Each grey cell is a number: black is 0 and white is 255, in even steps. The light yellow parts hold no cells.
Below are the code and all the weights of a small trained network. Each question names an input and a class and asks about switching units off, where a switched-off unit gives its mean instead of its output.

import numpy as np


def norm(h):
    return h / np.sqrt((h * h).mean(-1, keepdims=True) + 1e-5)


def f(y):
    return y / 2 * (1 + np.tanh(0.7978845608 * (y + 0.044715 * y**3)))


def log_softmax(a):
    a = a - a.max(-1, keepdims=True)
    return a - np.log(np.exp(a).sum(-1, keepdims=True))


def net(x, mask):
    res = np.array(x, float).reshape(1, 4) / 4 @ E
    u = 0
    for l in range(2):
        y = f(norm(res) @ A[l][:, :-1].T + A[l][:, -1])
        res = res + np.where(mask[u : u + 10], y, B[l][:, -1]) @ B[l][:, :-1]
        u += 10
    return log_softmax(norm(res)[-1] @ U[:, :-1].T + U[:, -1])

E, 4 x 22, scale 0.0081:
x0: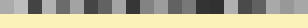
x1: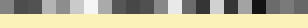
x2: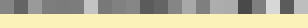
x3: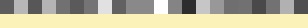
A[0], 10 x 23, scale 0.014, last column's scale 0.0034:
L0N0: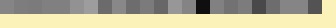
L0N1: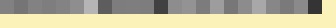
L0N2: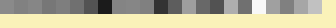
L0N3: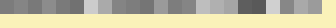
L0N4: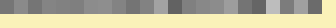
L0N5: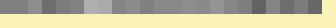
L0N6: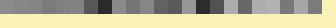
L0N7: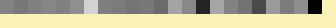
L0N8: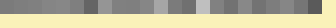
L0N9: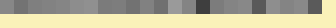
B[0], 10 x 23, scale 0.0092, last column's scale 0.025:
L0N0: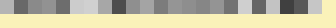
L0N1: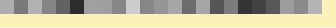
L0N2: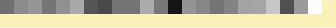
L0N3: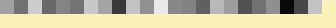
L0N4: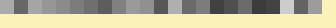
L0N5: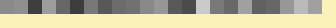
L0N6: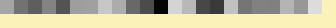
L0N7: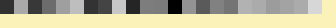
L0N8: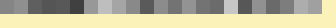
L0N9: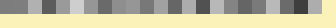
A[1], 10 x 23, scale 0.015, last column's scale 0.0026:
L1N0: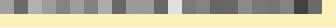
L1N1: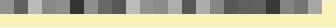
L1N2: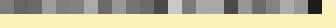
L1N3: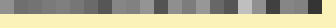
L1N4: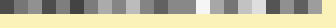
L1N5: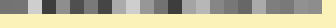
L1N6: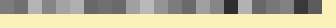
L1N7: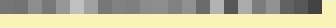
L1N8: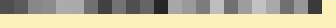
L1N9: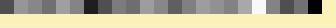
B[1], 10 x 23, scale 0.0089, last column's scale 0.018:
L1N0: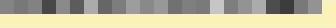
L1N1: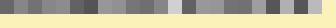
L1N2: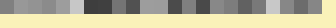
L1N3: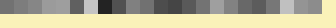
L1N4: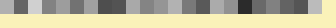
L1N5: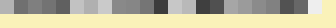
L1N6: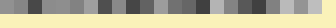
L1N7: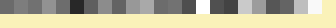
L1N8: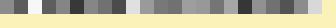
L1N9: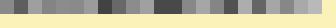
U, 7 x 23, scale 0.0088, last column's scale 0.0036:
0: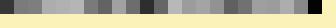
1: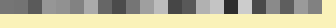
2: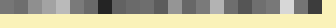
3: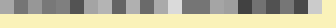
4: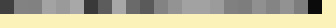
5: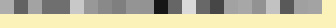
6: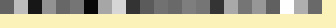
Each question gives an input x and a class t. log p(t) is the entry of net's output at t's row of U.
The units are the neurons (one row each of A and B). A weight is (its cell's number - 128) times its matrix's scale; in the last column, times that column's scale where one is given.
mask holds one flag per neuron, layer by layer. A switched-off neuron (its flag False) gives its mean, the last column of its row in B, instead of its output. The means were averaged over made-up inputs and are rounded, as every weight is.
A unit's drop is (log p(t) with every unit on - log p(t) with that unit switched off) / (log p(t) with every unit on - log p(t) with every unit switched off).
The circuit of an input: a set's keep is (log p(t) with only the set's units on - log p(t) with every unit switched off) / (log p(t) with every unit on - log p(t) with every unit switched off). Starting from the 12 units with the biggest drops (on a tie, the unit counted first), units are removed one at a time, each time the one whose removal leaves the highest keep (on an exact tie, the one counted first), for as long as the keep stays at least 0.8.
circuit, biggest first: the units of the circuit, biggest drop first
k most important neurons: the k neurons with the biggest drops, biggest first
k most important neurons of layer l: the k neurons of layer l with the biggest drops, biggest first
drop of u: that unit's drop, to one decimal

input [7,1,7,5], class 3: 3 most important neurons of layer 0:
(L0N2 L0N3 L0N4)
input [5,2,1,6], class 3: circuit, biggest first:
(L0N2)
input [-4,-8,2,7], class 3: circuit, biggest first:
(L0N7 L0N2)
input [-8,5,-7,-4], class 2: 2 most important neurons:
(L0N3 L0N2)
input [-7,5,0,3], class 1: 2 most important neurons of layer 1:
(L1N5 L1N8)
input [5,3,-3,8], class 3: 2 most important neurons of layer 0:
(L0N7 L0N2)
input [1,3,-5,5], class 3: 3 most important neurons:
(L0N7 L0N2 L0N6)
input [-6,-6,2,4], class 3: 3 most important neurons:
(L0N7 L0N2 L1N4)
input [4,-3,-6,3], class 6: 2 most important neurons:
(L0N2 L0N3)
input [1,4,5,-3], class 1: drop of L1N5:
0.2
